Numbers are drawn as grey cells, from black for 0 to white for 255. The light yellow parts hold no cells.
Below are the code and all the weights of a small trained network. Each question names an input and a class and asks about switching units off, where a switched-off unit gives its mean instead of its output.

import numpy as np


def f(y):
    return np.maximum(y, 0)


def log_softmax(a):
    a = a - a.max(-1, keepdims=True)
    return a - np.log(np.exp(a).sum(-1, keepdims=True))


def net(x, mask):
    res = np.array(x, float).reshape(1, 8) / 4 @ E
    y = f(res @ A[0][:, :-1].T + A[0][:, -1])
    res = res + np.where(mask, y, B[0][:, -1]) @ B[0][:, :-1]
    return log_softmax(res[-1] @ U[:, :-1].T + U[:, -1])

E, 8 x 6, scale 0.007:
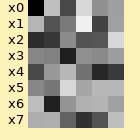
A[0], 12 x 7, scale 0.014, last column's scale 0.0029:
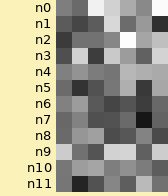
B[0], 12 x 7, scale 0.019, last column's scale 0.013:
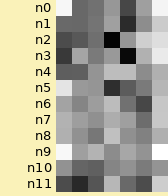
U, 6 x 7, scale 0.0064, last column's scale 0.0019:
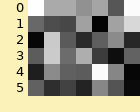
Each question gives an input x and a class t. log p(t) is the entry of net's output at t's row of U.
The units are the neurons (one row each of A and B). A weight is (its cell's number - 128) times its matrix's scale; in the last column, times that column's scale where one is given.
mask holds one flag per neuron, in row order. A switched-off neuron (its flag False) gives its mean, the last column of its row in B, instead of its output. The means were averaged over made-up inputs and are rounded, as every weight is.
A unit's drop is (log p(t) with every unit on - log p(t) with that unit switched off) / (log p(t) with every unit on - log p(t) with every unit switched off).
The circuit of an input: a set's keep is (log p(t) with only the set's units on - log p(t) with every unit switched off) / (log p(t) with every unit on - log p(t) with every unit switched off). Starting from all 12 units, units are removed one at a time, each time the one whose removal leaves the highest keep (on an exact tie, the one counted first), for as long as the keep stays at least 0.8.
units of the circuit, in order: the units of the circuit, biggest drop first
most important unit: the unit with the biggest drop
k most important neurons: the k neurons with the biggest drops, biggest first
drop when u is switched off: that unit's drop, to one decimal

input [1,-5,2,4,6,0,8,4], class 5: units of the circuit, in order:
[n3; n9; n0]
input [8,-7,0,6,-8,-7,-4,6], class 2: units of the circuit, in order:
[n2; n0]
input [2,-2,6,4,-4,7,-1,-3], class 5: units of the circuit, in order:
[n2]
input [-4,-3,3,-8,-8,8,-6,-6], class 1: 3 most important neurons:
[n0; n9; n2]
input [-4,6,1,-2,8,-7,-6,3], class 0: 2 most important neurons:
[n3; n7]
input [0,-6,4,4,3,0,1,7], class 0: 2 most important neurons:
[n3; n1]
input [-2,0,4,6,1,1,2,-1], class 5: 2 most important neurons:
[n3; n0]
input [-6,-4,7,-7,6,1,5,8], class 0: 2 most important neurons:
[n3; n8]
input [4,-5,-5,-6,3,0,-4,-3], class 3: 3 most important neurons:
[n3; n9; n7]
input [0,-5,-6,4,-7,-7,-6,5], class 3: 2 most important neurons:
[n3; n0]
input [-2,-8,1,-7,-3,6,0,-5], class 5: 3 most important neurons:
[n2; n9; n3]
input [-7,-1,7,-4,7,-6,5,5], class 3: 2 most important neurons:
[n9; n0]
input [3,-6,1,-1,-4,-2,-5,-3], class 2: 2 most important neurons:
[n0; n2]
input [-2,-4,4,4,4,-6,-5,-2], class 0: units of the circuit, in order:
[n7]
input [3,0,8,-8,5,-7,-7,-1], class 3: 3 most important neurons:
[n9; n0; n5]
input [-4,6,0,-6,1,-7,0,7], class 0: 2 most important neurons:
[n3; n1]
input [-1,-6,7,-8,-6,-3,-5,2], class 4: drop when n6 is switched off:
-0.1
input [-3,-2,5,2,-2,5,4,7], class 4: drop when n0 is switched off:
0.3
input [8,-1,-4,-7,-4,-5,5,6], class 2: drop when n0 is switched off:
0.4
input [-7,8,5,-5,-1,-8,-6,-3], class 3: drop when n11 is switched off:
0.1
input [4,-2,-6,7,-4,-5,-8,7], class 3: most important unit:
n6
